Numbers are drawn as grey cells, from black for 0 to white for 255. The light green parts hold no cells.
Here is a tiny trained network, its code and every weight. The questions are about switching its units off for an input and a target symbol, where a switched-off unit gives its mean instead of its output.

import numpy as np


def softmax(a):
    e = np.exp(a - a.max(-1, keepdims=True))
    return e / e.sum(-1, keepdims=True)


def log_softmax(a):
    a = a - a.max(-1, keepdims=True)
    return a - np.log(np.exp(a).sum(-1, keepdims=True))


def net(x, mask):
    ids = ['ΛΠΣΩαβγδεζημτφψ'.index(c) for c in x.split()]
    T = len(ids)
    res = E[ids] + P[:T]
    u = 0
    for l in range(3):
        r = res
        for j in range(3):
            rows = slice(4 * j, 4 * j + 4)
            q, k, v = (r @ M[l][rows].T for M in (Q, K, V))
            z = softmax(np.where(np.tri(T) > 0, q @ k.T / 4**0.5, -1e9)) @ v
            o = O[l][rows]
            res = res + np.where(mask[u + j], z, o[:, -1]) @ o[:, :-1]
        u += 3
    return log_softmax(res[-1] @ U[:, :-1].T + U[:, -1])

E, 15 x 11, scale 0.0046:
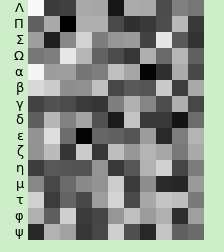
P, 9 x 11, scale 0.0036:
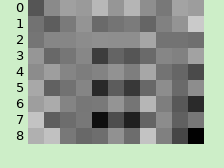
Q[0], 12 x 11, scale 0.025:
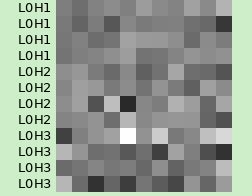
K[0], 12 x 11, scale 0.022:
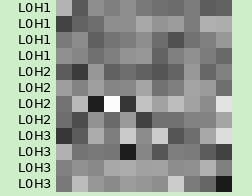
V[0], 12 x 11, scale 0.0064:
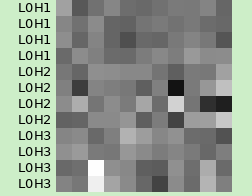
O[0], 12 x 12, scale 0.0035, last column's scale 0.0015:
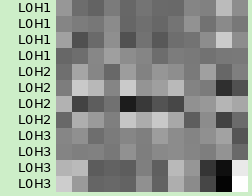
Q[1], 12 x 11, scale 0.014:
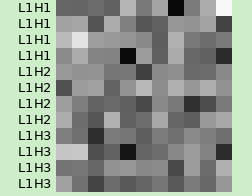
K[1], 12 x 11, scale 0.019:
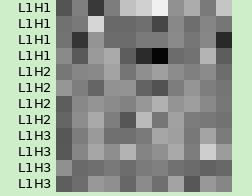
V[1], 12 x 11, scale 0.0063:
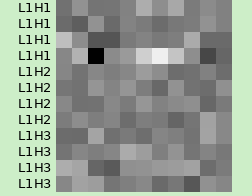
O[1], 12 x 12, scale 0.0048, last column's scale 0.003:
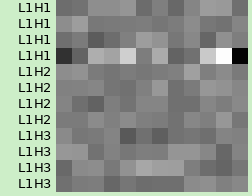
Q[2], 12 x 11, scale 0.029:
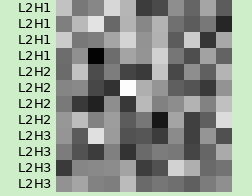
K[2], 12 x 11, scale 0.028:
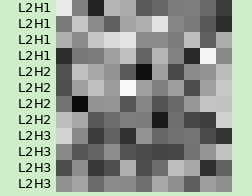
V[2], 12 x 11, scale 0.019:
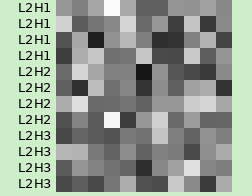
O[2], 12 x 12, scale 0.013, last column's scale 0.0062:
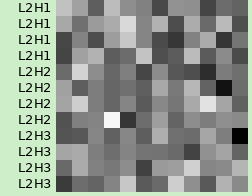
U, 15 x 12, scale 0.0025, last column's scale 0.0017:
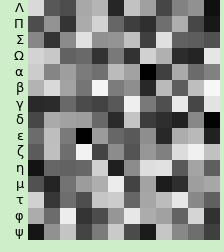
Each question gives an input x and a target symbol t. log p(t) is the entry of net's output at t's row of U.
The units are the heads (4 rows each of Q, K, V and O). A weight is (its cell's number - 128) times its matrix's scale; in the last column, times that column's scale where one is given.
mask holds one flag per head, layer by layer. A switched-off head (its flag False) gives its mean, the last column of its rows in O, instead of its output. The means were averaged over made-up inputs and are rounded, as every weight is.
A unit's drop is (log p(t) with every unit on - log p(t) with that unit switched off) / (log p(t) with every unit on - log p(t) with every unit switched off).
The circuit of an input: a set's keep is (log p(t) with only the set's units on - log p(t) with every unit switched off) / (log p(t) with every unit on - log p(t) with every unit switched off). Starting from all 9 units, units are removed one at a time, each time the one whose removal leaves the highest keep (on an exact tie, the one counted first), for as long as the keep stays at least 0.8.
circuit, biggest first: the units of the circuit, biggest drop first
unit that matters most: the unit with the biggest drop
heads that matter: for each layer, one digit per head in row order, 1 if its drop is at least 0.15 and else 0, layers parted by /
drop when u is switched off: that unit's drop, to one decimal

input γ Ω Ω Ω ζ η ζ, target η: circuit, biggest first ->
L2H3, L0H2, L0H3
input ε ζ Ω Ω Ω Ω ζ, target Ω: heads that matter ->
000 / 000 / 110
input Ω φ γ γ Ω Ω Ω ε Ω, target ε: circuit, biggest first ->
L2H2, L2H1
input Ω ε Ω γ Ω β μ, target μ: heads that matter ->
000 / 000 / 010
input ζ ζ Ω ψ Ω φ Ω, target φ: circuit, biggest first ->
L2H1
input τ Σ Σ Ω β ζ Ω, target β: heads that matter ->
001 / 000 / 110
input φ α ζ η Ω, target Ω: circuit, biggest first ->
L1H1, L2H1, L2H2, L0H3
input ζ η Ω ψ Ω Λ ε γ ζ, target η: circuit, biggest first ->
L2H3, L0H3, L1H1
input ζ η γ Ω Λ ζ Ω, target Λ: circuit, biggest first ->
L2H1, L0H3
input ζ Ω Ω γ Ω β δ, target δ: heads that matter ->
000 / 000 / 010
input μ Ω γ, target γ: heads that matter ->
000 / 000 / 100
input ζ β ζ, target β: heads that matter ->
001 / 100 / 110
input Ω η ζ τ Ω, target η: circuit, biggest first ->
L0H3, L2H3
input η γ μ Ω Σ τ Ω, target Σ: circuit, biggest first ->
L2H2, L2H1, L1H1
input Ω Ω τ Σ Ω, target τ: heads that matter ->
001 / 000 / 010
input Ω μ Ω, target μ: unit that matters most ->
L0H3
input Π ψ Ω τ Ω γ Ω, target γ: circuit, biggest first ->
L2H1, L2H3
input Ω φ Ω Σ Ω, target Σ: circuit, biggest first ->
L2H2, L2H1
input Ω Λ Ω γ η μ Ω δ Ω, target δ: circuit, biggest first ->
L2H2, L0H3
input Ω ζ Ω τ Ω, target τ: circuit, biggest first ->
L2H2
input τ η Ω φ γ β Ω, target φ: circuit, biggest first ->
L0H3, L2H1
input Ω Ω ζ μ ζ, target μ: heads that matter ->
000 / 000 / 011
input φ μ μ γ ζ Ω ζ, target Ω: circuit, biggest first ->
L0H2, L2H2, L2H1
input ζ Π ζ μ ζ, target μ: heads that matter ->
010 / 000 / 011
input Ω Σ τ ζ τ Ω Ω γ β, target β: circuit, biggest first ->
L2H1, L2H2
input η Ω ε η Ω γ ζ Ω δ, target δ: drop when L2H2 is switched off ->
1.0
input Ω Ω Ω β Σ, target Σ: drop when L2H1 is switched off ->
0.3
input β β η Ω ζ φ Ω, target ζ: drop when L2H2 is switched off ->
1.0
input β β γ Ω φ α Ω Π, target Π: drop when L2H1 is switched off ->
1.0
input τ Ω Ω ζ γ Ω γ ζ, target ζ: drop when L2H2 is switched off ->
0.9
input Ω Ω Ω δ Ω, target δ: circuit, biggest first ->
L2H2
